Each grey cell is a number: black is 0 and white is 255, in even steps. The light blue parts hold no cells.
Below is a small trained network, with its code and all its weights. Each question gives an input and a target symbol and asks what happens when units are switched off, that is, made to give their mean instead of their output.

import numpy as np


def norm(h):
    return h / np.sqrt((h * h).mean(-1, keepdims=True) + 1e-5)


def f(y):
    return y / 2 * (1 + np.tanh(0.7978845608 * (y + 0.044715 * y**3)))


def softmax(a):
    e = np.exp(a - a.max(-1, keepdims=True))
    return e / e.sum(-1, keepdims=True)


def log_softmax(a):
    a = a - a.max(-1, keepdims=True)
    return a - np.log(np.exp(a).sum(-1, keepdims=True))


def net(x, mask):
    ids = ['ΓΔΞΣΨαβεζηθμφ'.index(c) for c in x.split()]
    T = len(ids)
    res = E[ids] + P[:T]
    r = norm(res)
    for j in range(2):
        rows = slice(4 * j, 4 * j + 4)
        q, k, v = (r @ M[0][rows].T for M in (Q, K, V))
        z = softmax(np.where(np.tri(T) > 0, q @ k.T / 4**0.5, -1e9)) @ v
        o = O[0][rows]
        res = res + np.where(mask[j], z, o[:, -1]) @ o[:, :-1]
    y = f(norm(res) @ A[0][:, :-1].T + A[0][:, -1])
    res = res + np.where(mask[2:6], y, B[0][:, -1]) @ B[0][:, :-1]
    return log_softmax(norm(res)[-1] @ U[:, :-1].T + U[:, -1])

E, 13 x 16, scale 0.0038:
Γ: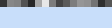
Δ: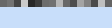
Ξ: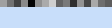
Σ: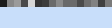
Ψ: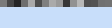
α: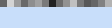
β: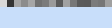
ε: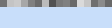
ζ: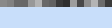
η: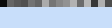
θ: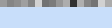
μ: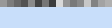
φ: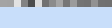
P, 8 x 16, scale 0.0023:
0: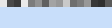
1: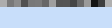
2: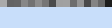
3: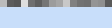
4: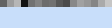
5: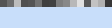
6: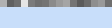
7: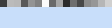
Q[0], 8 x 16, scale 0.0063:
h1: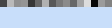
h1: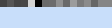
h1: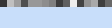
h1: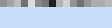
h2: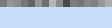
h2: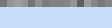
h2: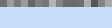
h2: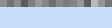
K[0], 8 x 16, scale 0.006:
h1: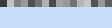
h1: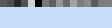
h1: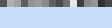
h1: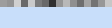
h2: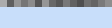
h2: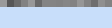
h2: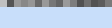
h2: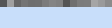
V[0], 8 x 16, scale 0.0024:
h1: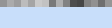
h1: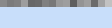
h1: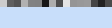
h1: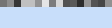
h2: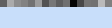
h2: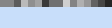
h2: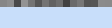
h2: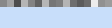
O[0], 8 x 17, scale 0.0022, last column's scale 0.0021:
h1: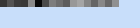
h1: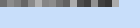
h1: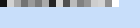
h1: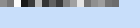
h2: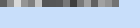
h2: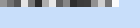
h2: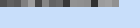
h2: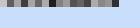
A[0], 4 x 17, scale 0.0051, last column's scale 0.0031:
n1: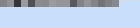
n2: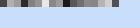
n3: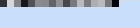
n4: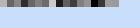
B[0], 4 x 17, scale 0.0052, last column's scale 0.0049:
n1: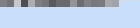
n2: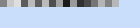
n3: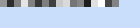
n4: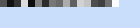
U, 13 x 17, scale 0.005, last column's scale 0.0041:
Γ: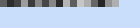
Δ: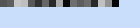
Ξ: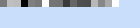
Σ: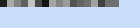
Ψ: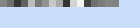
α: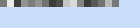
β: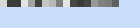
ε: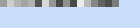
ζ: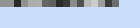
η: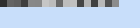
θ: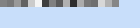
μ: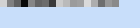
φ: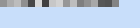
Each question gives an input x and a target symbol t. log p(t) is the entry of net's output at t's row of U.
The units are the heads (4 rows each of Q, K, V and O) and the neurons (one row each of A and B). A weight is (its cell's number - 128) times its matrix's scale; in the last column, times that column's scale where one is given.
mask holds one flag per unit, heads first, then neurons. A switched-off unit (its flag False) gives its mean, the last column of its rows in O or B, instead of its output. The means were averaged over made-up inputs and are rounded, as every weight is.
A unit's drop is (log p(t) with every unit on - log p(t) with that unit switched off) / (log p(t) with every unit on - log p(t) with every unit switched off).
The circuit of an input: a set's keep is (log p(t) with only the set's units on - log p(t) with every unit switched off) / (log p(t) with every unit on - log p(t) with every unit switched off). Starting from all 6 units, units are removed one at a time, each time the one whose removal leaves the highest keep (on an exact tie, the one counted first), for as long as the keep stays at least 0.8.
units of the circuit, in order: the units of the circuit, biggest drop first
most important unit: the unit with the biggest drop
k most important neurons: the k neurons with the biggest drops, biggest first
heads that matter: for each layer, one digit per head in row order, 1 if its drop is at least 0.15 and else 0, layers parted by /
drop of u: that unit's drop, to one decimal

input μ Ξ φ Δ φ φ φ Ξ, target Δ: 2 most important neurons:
n2, n4
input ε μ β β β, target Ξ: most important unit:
h1
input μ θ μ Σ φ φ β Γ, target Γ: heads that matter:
10
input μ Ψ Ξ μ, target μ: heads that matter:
00
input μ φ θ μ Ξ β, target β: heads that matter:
10
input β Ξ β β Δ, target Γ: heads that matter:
10
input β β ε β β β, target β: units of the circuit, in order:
n4, n2, h1, n1
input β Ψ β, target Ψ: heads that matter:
11
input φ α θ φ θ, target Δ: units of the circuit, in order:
n2, h1
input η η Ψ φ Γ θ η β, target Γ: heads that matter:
10
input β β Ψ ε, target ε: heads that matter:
00
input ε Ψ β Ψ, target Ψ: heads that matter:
10
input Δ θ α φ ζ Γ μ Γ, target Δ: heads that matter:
10
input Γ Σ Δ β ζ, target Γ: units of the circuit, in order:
h1, n4
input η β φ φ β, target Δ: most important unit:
h1
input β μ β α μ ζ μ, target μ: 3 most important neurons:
n4, n2, n3
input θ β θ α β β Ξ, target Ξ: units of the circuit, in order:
n4, n1
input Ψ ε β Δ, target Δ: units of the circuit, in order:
n4, n1
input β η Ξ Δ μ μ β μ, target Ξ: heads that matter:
00
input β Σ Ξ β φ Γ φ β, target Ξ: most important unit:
n2
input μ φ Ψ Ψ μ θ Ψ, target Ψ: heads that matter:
00
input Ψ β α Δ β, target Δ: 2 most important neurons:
n2, n4
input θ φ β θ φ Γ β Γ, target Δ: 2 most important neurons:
n2, n4
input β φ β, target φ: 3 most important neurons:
n4, n2, n3
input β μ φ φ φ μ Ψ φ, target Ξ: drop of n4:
0.1
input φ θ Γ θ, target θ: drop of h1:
0.1
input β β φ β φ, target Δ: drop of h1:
0.9
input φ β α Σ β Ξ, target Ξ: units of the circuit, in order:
n4
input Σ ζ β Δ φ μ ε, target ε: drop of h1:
0.1
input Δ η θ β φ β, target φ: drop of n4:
1.0
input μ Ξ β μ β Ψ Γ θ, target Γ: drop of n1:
0.0
